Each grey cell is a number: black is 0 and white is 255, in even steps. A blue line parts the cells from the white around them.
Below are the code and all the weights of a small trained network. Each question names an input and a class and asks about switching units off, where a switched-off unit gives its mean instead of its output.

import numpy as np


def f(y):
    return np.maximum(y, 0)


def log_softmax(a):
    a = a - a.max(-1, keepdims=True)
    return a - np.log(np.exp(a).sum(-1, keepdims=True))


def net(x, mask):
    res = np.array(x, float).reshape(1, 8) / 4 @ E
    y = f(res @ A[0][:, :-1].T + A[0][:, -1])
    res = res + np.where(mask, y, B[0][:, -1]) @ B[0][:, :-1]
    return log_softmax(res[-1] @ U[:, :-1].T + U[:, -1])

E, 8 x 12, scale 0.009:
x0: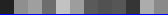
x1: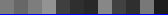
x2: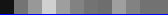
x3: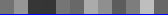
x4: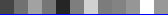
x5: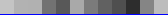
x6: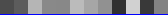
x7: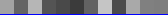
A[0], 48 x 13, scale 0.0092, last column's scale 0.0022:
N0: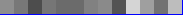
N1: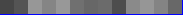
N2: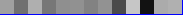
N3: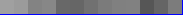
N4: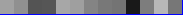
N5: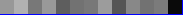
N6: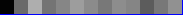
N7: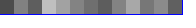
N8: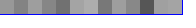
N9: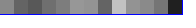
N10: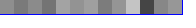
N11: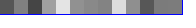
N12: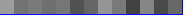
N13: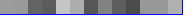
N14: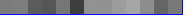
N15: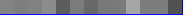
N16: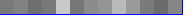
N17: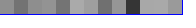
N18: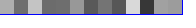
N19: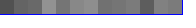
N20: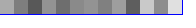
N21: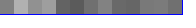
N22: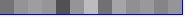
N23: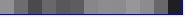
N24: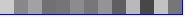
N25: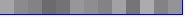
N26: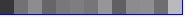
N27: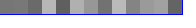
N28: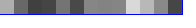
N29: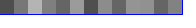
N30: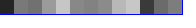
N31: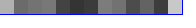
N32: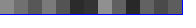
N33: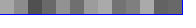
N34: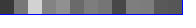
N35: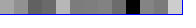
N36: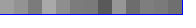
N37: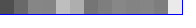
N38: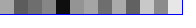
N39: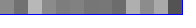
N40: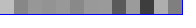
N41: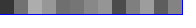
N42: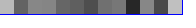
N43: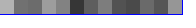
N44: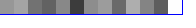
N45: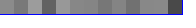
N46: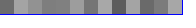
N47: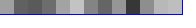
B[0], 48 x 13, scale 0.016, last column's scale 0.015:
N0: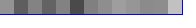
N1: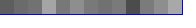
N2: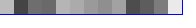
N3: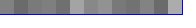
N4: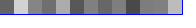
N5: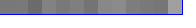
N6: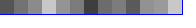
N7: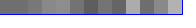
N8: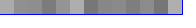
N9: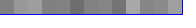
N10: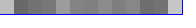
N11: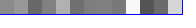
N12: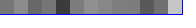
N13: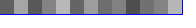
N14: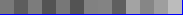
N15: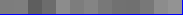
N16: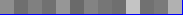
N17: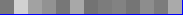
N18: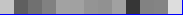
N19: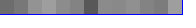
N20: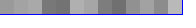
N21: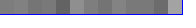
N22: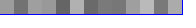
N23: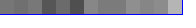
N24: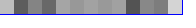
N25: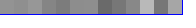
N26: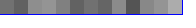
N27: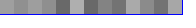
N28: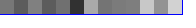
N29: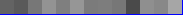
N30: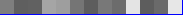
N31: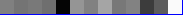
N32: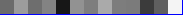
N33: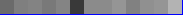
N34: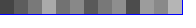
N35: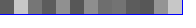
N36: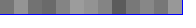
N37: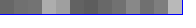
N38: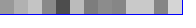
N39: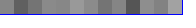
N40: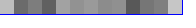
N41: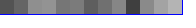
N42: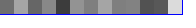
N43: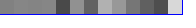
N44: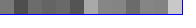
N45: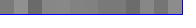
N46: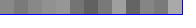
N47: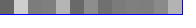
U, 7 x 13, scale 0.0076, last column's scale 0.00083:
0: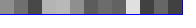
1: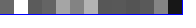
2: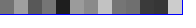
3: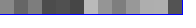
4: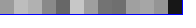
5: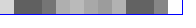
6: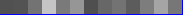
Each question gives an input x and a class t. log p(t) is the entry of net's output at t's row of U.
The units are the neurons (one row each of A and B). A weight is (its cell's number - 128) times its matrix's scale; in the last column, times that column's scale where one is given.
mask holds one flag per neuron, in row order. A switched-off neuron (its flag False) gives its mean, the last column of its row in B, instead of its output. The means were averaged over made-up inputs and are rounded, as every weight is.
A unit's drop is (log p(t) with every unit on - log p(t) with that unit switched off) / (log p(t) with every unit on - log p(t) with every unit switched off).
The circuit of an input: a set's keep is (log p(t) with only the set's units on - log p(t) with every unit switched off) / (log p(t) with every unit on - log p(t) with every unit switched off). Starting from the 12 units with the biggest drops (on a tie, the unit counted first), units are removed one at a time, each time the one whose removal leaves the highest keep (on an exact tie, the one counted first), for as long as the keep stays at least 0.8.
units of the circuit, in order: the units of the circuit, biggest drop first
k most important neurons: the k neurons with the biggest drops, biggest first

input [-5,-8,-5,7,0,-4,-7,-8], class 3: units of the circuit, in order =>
[N28]
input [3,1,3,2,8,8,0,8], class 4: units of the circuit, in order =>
[N38, N22]
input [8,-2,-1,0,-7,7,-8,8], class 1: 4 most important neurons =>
[N4, N35, N13, N47]
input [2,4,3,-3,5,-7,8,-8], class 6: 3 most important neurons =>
[N6, N41, N34]
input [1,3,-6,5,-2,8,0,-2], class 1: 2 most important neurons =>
[N4, N35]
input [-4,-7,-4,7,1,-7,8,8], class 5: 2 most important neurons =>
[N2, N18]
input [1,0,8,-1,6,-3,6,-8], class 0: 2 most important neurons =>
[N30, N11]
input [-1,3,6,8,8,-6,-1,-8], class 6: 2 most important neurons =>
[N41, N6]
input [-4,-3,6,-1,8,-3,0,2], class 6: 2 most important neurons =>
[N6, N41]
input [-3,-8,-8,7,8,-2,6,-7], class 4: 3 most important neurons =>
[N38, N22, N27]
